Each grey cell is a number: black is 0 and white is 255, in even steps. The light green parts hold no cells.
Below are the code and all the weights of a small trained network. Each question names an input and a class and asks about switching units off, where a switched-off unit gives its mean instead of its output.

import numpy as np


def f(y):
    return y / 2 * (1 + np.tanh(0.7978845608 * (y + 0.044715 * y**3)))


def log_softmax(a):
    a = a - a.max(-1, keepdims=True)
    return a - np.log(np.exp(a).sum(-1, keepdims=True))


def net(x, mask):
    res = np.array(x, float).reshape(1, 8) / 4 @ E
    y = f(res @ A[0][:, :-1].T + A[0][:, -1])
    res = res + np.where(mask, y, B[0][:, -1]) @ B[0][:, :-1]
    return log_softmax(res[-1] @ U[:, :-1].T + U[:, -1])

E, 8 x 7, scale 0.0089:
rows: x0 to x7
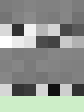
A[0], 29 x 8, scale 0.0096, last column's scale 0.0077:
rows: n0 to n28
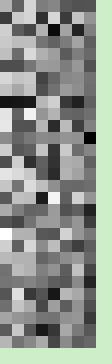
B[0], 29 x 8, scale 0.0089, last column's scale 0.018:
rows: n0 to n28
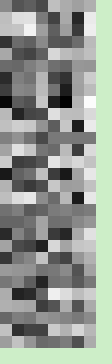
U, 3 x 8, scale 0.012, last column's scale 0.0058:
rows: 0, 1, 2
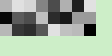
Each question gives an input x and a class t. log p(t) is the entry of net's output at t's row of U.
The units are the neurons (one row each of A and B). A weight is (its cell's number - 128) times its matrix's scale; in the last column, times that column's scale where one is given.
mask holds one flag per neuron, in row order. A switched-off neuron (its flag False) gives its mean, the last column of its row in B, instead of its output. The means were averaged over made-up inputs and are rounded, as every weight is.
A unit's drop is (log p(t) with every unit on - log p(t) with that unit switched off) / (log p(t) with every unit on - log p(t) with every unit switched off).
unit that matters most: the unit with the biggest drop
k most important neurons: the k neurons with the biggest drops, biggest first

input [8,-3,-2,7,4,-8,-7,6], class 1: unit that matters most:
n14
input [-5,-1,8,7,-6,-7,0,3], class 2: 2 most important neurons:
(n9 n20)
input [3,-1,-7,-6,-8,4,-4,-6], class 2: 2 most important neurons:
(n13 n24)
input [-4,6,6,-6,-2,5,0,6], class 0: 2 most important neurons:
(n10 n2)
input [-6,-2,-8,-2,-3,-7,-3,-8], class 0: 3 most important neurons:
(n1 n16 n9)
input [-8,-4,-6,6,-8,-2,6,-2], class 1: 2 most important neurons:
(n14 n19)
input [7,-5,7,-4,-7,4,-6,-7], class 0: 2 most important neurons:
(n1 n16)
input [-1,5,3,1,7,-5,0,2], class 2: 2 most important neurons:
(n1 n16)
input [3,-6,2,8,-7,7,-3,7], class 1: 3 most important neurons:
(n14 n19 n6)
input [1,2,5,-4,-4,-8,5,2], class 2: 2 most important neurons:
(n14 n19)
